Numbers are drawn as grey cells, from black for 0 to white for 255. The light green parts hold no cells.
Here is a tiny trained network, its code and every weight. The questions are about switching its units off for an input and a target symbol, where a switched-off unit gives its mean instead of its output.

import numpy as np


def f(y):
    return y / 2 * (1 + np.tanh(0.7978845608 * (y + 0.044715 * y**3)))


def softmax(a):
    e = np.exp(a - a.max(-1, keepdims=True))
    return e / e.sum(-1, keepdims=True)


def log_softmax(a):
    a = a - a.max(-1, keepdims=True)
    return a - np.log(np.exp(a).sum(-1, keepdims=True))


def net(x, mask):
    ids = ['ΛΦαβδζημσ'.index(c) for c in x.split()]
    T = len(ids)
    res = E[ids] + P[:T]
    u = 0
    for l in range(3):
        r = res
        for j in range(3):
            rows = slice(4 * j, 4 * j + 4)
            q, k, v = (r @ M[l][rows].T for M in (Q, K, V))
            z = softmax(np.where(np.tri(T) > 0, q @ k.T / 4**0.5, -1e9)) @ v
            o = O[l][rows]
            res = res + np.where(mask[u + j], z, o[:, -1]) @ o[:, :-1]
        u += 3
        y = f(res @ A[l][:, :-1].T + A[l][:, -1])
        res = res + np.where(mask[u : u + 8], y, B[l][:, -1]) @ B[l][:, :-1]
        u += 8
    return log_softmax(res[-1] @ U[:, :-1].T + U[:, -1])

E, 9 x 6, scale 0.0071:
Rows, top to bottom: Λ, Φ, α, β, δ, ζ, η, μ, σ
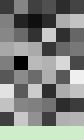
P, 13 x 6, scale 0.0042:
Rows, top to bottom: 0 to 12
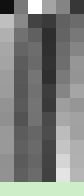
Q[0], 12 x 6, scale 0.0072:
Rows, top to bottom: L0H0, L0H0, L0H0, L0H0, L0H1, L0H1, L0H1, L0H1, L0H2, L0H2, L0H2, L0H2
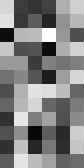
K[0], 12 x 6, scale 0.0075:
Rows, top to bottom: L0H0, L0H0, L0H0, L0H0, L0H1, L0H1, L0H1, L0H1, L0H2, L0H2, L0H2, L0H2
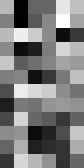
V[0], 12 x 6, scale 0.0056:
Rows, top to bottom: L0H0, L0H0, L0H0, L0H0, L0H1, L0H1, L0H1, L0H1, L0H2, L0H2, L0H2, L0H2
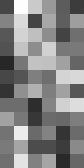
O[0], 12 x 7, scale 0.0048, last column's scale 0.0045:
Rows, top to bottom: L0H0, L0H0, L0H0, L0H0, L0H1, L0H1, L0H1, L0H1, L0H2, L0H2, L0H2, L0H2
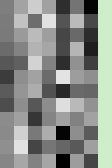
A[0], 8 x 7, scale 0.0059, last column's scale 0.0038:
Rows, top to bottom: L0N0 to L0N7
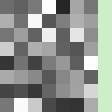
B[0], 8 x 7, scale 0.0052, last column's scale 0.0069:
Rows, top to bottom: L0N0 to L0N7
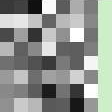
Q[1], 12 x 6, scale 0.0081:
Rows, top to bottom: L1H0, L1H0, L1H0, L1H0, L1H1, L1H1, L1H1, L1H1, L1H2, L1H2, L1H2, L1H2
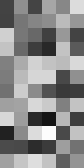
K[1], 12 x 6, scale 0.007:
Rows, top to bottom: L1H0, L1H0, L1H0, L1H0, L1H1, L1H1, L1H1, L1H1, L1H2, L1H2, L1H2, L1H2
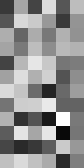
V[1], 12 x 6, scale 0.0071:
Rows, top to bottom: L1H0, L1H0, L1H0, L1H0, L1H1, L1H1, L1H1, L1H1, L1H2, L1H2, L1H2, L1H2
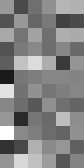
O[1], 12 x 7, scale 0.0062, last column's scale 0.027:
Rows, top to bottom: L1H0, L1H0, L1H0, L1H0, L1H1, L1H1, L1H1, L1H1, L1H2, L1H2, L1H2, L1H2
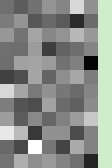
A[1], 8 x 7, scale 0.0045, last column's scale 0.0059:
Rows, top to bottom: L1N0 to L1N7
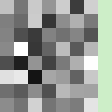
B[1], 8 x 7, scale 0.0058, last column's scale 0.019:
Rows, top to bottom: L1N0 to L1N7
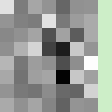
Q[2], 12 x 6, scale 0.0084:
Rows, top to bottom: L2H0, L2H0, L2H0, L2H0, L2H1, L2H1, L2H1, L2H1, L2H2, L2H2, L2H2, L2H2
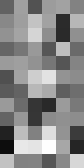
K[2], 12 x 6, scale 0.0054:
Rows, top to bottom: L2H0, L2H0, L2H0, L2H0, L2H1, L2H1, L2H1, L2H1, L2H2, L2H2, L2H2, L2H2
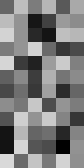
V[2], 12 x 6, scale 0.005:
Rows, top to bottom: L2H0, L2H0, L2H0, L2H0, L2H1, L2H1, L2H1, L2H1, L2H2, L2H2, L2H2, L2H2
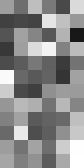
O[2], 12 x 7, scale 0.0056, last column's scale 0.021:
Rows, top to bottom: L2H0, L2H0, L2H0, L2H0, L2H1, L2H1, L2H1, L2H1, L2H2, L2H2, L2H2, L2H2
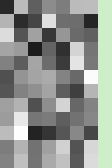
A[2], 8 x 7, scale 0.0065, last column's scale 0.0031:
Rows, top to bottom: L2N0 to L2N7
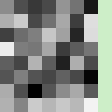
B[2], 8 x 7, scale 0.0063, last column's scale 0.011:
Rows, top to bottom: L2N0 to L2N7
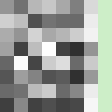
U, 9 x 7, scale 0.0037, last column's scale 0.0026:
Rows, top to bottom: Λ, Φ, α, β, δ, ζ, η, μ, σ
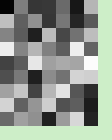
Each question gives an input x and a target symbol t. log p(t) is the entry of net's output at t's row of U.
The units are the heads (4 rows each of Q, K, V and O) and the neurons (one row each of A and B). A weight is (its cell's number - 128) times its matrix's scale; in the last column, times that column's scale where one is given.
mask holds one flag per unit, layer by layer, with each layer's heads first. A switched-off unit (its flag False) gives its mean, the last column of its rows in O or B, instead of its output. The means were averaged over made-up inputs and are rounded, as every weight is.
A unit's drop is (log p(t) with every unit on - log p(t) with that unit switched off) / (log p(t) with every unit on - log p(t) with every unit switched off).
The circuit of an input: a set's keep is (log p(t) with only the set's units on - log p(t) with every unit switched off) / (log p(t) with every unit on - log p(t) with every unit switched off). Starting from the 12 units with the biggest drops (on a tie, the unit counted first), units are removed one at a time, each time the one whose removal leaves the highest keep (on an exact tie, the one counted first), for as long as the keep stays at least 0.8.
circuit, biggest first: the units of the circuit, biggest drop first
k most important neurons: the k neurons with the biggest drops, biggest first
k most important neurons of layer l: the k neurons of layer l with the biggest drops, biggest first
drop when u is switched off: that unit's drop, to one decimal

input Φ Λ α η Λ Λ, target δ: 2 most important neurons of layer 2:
[L2N2 L2N1]
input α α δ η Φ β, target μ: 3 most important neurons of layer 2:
[L2N3 L2N6 L2N4]
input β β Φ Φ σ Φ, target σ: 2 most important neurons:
[L1N3 L0N7]
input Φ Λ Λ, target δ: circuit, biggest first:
[L2H0 L1H2 L2N1 L2N2]
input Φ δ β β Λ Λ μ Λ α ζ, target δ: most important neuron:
[L2N2]
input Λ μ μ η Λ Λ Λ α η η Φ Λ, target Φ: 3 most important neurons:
[L0N7 L1N4 L2N4]
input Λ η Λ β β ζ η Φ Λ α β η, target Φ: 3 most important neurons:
[L0N7 L1N4 L2N4]
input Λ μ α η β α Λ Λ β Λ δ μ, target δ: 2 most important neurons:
[L2N2 L2N1]
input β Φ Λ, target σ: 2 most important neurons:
[L0N7 L1N3]
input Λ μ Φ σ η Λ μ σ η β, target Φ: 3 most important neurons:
[L0N7 L2N4 L1N4]
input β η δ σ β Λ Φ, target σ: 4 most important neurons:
[L0N7 L1N3 L0N1 L1N5]
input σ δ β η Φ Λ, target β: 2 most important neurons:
[L0N7 L2N6]
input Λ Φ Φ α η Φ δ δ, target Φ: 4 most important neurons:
[L0N7 L0N0 L1N4 L2N7]
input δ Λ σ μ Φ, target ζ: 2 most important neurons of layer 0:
[L0N6 L0N7]
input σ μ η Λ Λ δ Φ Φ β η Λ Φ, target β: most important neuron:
[L2N6]
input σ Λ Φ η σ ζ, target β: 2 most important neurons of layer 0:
[L0N7 L0N6]
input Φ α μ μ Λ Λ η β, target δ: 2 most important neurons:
[L2N1 L2N2]
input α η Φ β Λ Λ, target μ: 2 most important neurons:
[L0N0 L1N4]
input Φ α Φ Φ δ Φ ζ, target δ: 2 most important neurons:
[L2N1 L2N2]
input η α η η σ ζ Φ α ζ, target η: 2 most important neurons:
[L0N1 L1N0]
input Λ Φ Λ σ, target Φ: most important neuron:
[L0N7]
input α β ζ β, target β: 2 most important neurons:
[L1N3 L1N5]
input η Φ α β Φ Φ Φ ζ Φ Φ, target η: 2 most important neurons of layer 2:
[L2N1 L2N0]
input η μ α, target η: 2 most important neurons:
[L0N1 L1N4]
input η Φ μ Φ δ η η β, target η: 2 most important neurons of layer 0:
[L0N1 L0N4]
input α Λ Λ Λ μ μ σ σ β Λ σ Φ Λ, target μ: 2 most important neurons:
[L0N0 L2N3]
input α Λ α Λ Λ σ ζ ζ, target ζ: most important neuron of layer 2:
[L2N4]
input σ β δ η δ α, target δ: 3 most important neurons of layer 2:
[L2N2 L2N1 L2N4]
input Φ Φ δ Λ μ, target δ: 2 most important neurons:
[L2N1 L2N2]
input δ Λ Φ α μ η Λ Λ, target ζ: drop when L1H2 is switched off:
0.5
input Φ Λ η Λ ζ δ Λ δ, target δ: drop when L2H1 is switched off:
0.0
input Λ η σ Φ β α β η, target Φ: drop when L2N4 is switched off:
0.2
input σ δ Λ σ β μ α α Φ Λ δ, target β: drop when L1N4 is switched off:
0.1
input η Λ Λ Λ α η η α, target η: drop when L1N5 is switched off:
-0.1
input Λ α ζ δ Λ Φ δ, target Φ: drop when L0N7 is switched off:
0.3
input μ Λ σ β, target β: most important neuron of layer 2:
[L2N7]
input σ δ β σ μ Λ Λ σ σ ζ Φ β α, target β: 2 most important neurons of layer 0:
[L0N7 L0N1]
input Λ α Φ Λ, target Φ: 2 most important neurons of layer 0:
[L0N7 L0N0]
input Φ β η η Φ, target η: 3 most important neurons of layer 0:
[L0N1 L0N6 L0N5]
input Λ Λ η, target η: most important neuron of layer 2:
[L2N1]
